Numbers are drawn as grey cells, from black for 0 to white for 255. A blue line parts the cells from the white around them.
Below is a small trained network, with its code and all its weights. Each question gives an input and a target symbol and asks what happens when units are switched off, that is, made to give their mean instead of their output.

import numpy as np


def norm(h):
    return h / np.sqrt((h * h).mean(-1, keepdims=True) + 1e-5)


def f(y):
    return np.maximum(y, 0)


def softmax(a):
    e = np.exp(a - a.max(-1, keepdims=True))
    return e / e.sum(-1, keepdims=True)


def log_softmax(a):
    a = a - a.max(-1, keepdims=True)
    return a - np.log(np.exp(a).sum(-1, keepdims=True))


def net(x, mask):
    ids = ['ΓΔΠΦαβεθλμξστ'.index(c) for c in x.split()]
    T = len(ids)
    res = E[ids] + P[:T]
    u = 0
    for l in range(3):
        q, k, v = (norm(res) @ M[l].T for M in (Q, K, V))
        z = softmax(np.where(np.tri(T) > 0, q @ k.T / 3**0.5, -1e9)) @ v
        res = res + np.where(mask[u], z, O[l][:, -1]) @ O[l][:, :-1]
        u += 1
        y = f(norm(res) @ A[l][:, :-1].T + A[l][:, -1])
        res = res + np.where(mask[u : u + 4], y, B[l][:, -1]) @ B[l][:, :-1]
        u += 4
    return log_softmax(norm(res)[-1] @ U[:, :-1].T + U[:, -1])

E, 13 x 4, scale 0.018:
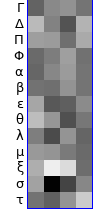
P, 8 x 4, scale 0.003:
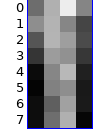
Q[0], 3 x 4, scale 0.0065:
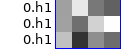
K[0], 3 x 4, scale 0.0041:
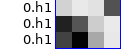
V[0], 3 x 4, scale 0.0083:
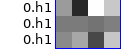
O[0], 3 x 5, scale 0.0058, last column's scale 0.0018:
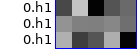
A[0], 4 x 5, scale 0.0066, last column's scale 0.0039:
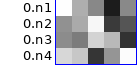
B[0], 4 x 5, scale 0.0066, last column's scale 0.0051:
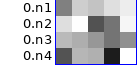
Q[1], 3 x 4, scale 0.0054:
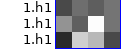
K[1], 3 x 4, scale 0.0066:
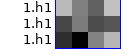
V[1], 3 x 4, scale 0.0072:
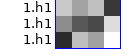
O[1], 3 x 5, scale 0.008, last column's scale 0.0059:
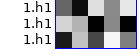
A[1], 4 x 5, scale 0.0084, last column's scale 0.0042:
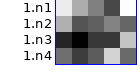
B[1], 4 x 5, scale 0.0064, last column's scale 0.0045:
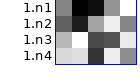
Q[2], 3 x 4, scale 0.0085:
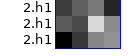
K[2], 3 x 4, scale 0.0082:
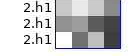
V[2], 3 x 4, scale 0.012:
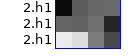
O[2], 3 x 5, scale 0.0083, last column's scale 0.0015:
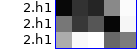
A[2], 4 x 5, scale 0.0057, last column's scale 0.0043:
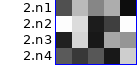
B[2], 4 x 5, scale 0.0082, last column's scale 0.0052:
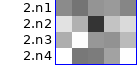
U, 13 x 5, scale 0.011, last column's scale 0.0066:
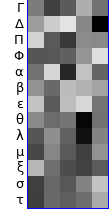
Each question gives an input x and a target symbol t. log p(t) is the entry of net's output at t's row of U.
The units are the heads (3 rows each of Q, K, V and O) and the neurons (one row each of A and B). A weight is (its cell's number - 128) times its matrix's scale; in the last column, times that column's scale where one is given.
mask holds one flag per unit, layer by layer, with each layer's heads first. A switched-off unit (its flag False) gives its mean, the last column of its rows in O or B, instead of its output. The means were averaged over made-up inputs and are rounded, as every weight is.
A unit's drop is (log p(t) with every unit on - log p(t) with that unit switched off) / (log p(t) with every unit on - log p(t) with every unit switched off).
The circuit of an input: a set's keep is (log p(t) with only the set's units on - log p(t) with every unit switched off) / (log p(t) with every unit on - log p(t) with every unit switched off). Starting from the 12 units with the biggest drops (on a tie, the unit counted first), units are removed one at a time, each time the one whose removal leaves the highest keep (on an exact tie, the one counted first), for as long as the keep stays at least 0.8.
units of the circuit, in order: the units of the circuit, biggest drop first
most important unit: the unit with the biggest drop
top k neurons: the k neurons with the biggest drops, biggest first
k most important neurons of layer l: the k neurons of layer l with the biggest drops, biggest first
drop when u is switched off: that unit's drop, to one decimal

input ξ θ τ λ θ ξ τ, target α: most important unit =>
0.h1
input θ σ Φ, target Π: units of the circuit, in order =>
[1.h1 1.n1]
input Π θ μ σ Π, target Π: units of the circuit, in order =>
[1.h1 1.n1]
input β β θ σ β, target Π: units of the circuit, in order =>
[1.h1 0.n4]
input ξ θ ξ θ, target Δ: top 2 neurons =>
[0.n1 0.n4]
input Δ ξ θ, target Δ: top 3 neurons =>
[0.n4 0.n2 2.n4]
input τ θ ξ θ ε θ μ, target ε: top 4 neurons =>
[0.n4 0.n2 0.n1 1.n1]
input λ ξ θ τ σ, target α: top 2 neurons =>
[1.n3 1.n4]
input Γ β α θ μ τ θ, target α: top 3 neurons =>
[0.n4 0.n2 2.n3]
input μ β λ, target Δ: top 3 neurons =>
[0.n2 0.n1 0.n4]
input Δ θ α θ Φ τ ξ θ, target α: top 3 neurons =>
[0.n1 0.n4 0.n2]
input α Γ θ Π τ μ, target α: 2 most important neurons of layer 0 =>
[0.n2 0.n1]
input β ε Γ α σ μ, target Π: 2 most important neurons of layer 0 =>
[0.n2 0.n4]
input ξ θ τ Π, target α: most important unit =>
1.h1
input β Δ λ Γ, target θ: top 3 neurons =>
[0.n1 2.n4 1.n1]
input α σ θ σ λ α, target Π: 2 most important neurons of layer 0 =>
[0.n2 0.n4]
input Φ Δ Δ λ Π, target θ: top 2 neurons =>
[0.n1 0.n4]
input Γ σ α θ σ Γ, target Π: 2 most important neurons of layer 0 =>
[0.n2 0.n4]
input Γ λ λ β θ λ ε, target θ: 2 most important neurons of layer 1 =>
[1.n3 1.n1]
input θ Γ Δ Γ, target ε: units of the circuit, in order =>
[0.h1]
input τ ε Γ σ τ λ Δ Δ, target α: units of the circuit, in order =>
[1.h1 0.n4]
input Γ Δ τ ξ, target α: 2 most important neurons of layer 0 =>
[0.n2 0.n4]
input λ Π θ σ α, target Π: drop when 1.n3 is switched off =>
0.0
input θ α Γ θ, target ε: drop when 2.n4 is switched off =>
-0.2
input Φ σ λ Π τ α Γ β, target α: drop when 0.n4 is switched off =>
0.5
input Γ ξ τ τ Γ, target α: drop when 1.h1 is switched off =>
0.7
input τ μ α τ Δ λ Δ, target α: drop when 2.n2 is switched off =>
0.1
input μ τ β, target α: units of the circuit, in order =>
[1.h1]
